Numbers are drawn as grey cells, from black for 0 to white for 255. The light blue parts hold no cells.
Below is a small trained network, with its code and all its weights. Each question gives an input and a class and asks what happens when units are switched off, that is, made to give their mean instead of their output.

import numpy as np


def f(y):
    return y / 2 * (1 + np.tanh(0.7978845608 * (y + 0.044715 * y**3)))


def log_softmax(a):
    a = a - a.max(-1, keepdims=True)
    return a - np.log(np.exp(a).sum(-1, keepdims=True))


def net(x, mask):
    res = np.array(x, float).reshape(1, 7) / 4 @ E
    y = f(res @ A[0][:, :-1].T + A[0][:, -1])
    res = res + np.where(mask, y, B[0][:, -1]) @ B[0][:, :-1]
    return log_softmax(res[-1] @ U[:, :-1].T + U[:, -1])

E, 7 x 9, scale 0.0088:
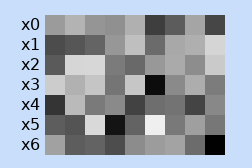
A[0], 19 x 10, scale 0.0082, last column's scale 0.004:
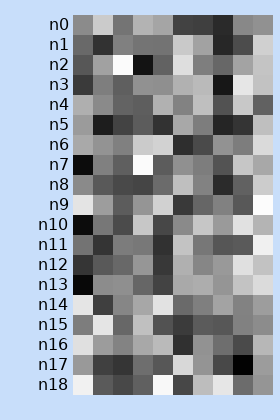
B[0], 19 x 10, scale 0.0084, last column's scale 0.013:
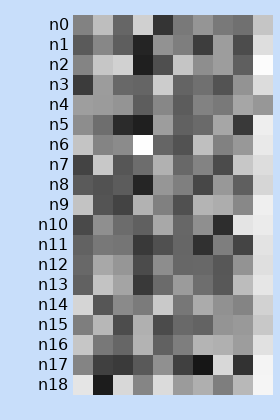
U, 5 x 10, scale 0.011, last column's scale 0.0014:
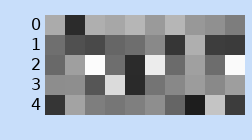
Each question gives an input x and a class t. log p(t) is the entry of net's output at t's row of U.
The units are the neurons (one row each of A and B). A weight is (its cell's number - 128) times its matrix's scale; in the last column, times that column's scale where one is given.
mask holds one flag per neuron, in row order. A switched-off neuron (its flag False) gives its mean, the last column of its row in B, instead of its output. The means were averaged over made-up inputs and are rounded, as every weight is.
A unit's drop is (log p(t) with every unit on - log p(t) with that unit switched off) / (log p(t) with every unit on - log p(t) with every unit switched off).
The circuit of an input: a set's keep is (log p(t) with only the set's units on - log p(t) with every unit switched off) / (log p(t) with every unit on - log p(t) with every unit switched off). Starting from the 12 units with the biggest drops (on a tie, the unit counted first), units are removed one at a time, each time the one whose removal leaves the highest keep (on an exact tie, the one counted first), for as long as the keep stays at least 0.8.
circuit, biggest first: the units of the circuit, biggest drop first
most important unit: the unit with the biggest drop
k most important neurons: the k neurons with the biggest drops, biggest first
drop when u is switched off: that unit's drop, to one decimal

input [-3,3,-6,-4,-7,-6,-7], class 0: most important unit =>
n14
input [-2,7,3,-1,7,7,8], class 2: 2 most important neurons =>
n2; n13
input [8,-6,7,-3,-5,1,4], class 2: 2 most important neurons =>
n5; n2
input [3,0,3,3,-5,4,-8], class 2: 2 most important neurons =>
n2; n9
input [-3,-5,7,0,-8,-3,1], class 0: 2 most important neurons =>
n13; n11
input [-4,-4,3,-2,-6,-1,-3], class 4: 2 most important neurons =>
n18; n16
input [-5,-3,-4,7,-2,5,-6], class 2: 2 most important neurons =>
n9; n2
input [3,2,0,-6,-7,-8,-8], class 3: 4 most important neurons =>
n6; n13; n0; n9
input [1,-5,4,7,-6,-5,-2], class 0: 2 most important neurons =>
n18; n14
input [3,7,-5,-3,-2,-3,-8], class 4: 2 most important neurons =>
n7; n10
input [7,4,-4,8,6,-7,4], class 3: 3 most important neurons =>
n0; n15; n6
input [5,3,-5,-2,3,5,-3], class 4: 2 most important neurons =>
n17; n5
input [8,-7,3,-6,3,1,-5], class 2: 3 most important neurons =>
n10; n2; n3
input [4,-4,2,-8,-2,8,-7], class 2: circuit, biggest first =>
n2
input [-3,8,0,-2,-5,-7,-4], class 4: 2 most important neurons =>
n10; n7
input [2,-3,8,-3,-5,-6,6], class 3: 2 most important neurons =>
n18; n14
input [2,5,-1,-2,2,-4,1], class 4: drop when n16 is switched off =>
0.1
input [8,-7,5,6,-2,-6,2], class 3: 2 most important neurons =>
n0; n15
